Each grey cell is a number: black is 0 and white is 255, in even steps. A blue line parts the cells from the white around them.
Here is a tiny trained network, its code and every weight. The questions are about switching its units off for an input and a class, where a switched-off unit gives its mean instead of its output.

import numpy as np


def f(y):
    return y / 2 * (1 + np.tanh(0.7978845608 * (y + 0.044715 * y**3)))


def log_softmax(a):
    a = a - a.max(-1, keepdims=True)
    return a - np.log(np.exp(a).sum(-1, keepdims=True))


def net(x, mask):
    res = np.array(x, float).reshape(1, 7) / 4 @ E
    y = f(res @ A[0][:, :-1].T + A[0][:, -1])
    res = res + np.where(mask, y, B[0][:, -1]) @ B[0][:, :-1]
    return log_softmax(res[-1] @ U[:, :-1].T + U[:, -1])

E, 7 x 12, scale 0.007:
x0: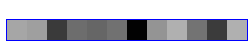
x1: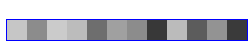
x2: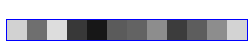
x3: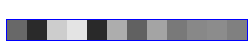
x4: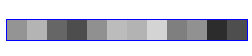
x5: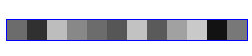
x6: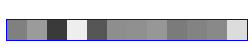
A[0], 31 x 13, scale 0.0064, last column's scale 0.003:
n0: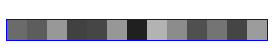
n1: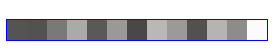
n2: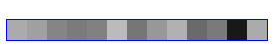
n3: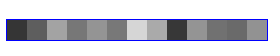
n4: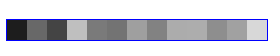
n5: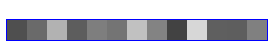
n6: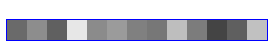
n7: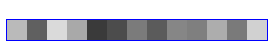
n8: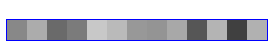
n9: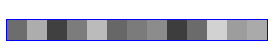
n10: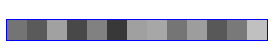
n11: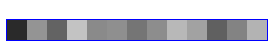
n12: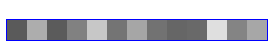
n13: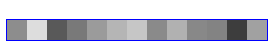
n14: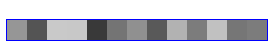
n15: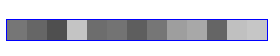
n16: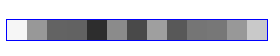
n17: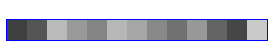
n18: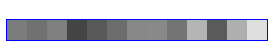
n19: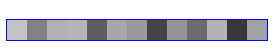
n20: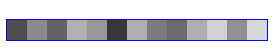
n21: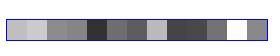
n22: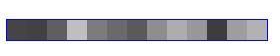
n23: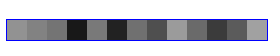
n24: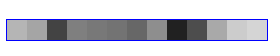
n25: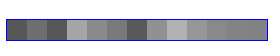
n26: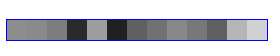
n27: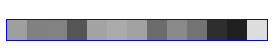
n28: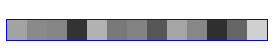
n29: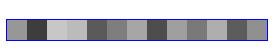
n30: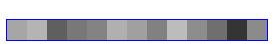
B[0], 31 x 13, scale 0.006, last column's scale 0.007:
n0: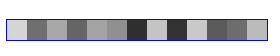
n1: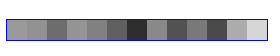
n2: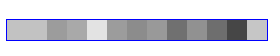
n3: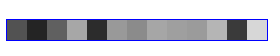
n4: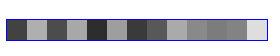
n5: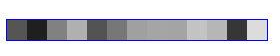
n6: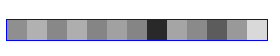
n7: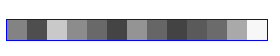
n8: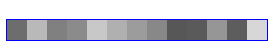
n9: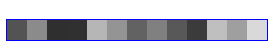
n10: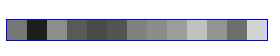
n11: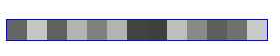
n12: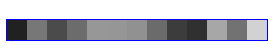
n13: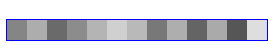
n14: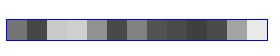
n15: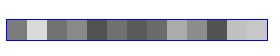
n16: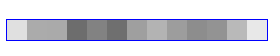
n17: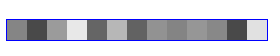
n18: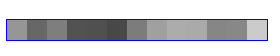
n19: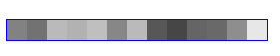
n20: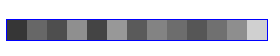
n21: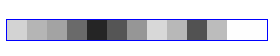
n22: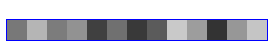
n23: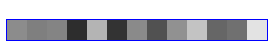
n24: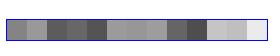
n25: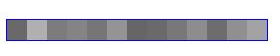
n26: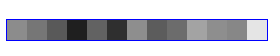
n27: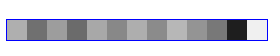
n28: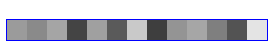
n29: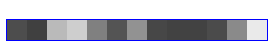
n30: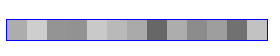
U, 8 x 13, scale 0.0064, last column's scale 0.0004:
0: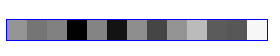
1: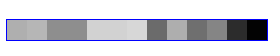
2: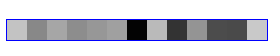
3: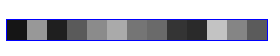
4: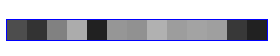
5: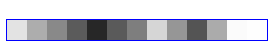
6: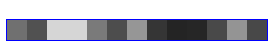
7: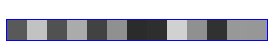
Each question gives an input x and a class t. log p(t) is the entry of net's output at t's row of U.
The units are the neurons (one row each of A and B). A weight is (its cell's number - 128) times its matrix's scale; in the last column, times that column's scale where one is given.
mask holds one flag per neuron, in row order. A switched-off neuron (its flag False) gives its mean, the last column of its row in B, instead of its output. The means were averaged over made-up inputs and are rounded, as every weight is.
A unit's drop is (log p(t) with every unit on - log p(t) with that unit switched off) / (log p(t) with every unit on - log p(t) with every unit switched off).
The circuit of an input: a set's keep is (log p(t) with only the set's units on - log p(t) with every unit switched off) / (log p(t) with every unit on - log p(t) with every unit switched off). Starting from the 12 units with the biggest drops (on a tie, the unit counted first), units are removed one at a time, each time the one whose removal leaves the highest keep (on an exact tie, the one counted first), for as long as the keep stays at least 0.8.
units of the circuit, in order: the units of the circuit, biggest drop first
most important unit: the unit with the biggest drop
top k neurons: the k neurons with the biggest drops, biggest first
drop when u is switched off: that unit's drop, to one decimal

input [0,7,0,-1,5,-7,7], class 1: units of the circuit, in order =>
[n13, n2]
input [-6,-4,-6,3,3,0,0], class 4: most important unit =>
n3
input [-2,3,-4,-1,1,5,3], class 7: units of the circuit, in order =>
[n4, n11]
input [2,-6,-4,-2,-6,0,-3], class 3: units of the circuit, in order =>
[n9, n12]
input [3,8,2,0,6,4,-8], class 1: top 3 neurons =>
[n2, n30, n27]
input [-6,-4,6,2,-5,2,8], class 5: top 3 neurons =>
[n21, n24, n19]
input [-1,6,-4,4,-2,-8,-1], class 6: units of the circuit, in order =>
[n14, n19]
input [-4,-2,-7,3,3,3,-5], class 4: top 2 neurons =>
[n3, n5]
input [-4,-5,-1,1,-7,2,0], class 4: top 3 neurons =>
[n3, n19, n6]
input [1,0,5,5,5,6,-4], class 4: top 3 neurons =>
[n5, n17, n3]
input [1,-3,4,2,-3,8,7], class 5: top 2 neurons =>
[n21, n18]
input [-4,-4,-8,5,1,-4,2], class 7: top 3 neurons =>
[n11, n4, n6]
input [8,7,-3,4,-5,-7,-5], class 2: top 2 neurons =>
[n0, n2]
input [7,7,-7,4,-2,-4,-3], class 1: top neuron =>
[n2]
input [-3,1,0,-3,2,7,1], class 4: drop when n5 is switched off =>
0.2
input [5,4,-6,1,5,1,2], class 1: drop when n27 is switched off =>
0.1
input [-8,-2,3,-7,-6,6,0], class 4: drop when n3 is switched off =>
0.3
